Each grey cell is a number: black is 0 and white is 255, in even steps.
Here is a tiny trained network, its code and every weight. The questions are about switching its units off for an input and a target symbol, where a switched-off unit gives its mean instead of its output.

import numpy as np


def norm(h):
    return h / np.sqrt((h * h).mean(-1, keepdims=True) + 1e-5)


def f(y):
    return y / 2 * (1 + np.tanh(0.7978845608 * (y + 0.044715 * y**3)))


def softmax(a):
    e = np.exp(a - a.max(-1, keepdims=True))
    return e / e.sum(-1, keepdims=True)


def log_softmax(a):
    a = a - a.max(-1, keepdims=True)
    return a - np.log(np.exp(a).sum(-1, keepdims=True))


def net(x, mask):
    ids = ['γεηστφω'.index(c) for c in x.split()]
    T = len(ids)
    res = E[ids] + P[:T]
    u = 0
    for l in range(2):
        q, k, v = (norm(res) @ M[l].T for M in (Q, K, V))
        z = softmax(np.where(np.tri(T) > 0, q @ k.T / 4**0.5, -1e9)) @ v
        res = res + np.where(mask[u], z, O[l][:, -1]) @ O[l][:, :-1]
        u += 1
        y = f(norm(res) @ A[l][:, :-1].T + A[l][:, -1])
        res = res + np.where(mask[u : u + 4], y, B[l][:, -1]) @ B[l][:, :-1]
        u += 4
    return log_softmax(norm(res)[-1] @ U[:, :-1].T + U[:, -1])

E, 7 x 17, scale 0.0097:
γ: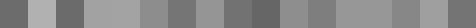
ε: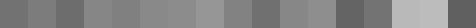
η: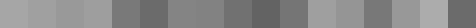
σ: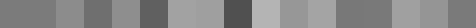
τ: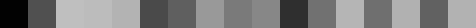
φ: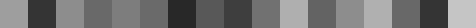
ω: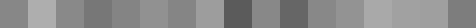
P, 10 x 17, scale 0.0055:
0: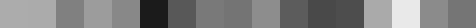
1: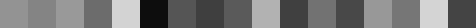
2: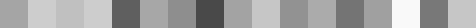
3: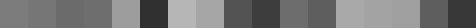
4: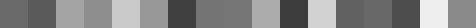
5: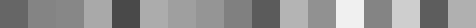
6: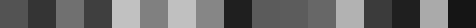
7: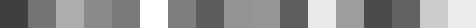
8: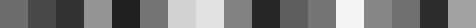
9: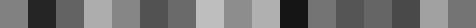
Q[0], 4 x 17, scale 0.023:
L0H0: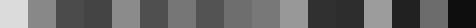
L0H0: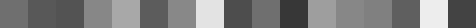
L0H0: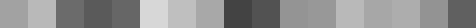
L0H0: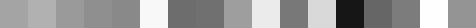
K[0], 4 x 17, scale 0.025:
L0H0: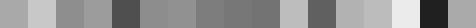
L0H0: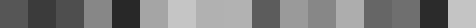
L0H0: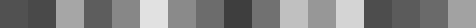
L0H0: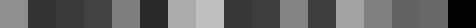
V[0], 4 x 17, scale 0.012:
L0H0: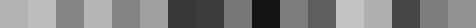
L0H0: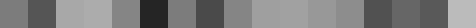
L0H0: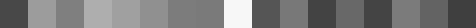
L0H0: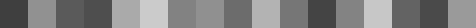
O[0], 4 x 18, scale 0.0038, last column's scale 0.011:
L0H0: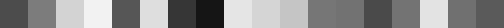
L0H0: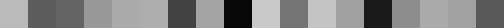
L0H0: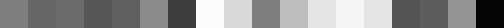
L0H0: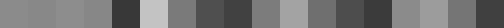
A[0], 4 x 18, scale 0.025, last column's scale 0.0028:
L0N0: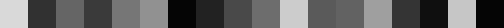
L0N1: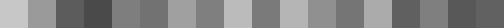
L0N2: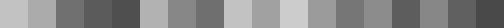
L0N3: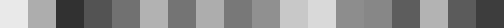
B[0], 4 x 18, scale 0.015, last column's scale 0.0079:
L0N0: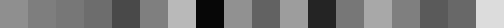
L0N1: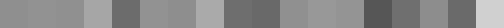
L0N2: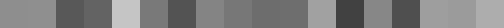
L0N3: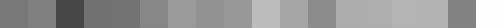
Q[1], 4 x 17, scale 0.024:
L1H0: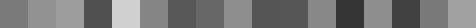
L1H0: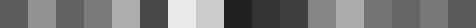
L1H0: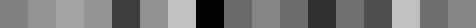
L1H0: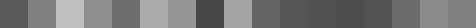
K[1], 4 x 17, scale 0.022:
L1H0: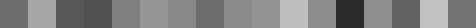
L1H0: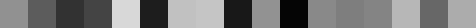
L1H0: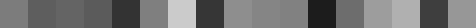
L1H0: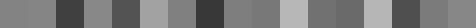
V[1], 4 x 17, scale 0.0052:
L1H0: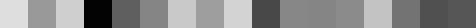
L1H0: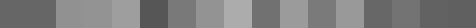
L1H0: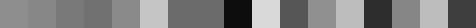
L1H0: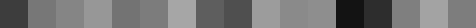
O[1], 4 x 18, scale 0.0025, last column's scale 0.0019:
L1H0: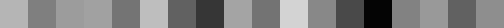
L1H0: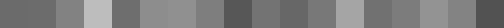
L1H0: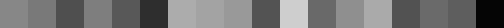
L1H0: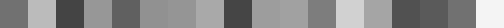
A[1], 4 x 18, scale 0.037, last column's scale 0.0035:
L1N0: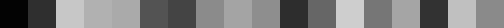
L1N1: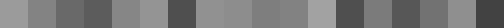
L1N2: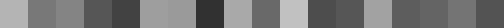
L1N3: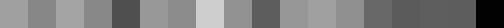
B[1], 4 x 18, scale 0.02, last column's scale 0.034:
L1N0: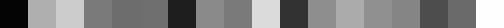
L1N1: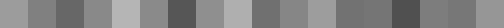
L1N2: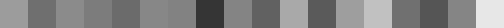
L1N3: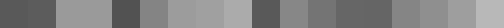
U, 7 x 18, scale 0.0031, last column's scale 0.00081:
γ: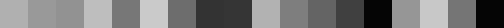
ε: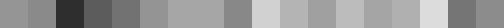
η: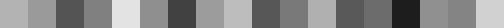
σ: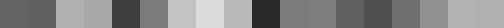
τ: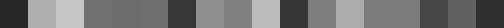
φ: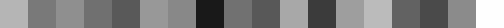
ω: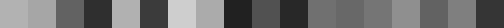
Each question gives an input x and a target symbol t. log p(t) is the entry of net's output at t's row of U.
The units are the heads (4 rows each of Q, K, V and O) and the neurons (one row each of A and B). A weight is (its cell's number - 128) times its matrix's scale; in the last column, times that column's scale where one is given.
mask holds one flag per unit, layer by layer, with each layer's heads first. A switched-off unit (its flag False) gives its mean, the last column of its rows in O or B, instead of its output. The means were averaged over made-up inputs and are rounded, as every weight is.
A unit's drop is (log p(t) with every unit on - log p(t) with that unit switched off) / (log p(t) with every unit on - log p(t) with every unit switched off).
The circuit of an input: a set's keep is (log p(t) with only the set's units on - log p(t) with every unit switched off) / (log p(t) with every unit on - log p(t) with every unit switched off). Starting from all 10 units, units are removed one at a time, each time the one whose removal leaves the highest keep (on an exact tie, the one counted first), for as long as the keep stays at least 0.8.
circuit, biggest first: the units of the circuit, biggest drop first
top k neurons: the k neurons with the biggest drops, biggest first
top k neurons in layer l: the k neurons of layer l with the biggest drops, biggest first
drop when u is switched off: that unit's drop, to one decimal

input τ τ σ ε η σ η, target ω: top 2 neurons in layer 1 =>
[L1N0; L1N2]
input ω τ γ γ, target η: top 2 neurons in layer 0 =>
[L0N2; L0N0]
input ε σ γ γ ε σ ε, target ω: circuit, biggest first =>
[L1N0; L1N2; L0H0]
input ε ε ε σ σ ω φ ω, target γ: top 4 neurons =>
[L0N0; L1N0; L1N2; L1N3]
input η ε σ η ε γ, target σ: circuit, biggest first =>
[L0H0; L0N1; L1N3]
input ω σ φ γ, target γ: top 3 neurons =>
[L1N0; L1N2; L0N0]
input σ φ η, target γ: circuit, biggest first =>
[L1N0; L1N2; L0H0]
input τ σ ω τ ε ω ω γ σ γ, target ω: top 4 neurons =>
[L1N0; L1N2; L0N0; L1N3]
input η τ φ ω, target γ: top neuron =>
[L1N0]
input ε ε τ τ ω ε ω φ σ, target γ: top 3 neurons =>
[L1N0; L0N0; L1N2]
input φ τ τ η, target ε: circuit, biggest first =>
[L0H0; L1N0; L0N3]
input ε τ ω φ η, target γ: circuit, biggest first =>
[L1N0; L0H0; L1N2]
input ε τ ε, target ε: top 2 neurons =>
[L1N0; L0N3]
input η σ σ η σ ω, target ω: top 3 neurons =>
[L1N0; L1N2; L1N3]
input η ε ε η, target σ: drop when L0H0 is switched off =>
0.8
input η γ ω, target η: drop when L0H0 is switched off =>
0.9
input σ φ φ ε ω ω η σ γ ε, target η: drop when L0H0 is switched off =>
0.7
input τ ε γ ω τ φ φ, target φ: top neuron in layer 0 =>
[L0N0]
